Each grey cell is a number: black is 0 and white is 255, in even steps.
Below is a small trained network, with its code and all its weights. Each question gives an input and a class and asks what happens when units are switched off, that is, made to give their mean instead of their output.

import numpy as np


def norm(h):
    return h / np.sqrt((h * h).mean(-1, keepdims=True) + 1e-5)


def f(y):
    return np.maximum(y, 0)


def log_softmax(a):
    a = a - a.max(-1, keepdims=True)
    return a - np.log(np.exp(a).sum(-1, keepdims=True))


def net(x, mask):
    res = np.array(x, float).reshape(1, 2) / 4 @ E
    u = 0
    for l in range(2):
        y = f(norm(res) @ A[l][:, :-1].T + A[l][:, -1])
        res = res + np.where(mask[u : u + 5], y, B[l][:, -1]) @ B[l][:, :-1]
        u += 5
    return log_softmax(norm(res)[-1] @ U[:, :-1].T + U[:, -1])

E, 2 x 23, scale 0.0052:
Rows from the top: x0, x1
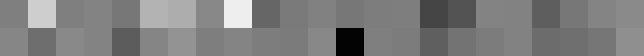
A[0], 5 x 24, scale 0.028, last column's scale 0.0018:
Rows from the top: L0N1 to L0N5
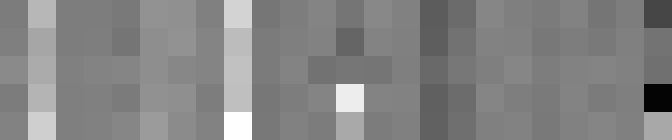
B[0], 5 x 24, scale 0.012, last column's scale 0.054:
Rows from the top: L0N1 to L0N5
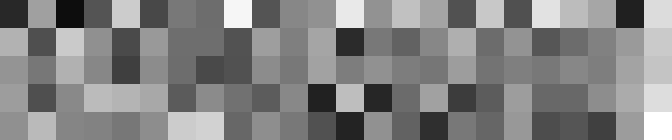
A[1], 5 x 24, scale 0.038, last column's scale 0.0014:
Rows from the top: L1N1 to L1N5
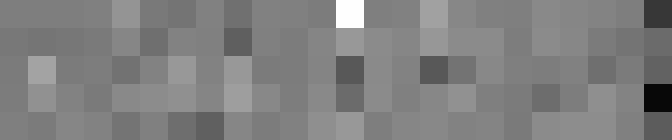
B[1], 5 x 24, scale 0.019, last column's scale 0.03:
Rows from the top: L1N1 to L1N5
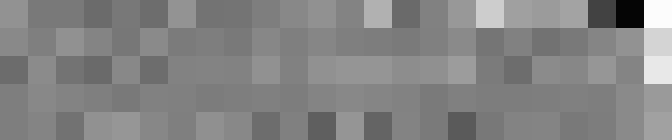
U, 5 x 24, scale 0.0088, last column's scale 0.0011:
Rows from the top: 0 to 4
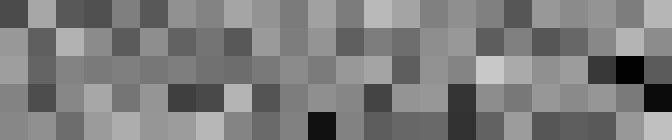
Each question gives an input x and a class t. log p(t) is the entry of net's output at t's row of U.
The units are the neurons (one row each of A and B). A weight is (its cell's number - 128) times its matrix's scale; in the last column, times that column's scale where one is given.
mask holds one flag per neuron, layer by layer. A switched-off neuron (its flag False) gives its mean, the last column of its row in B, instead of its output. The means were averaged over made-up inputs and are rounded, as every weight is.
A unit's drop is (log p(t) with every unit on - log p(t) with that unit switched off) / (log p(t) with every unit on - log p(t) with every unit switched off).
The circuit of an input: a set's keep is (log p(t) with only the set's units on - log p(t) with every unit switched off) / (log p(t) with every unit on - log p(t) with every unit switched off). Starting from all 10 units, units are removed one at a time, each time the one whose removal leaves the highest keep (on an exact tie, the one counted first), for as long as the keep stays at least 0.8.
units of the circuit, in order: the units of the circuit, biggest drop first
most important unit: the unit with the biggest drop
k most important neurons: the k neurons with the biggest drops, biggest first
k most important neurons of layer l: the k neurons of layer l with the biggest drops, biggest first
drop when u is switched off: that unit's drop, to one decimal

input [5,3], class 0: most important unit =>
L0N1
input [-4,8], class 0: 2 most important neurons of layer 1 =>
[L1N1, L1N2]
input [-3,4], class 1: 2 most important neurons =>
[L0N1, L0N4]
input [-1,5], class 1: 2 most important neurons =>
[L0N1, L1N1]
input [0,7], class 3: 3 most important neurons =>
[L0N5, L1N1, L0N4]
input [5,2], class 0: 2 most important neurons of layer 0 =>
[L0N1, L0N5]
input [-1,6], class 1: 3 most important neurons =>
[L0N1, L1N1, L0N4]
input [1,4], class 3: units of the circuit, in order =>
[L0N5, L1N1, L0N2]
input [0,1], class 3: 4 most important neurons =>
[L0N5, L1N1, L0N4, L0N1]
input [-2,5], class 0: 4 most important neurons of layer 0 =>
[L0N4, L0N2, L0N3, L0N1]
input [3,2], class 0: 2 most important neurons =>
[L0N1, L0N5]
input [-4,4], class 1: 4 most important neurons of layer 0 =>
[L0N1, L0N4, L0N5, L0N3]
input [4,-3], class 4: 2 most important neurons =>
[L0N5, L0N4]
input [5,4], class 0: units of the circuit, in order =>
[L0N1]
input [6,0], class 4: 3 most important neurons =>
[L0N5, L0N4, L0N1]
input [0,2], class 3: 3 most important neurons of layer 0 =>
[L0N5, L0N4, L0N1]
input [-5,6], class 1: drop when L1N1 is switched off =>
1.1
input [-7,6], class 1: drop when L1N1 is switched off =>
1.0
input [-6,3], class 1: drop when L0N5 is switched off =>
0.3
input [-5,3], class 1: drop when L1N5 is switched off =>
0.0
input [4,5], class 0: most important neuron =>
[L0N1]
